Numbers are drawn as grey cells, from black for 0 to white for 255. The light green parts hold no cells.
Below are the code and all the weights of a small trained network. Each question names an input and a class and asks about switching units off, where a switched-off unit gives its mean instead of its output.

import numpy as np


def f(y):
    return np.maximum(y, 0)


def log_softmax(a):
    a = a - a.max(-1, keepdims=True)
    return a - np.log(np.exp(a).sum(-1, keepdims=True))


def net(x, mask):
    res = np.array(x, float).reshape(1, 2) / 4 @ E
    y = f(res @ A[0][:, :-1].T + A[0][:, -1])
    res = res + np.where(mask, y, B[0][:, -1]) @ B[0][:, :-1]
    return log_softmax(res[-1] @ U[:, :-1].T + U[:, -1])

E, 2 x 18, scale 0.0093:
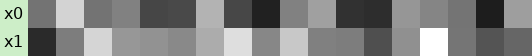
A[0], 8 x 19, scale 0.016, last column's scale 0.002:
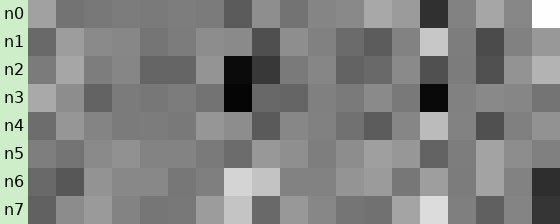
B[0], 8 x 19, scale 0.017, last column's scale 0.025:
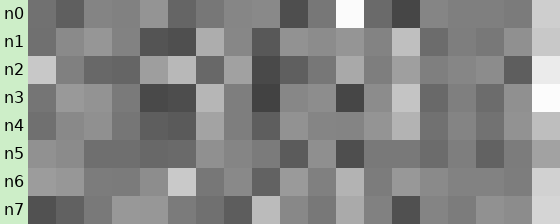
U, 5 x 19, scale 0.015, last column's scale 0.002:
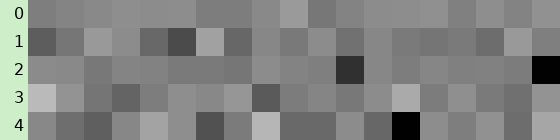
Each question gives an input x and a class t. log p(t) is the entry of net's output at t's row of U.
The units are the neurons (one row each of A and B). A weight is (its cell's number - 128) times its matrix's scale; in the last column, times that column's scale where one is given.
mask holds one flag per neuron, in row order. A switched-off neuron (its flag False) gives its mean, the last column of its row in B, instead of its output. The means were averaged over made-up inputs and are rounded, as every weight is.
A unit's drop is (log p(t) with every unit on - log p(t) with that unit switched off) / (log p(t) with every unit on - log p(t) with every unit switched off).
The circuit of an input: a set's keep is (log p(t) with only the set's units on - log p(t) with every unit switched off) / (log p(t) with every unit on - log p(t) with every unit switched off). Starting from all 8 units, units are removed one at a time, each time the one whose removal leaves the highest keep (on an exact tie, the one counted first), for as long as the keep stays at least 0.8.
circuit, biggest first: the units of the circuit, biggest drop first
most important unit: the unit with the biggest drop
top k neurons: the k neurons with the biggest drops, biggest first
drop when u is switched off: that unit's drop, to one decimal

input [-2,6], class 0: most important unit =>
n3
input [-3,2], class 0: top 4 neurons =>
n0, n2, n3, n7
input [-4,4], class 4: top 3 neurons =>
n3, n1, n4
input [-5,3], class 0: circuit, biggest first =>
n2, n3
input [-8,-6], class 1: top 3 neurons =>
n2, n3, n0
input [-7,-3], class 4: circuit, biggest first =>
n0, n1
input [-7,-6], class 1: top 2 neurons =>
n2, n3
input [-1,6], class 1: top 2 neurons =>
n2, n1
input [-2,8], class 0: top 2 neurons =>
n6, n3
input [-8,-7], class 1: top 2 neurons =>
n3, n2
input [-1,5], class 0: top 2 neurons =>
n3, n6
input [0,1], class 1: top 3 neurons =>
n2, n6, n0
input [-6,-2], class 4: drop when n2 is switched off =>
0.1
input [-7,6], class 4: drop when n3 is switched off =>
0.6
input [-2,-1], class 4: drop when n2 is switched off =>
0.2
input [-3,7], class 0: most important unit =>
n6
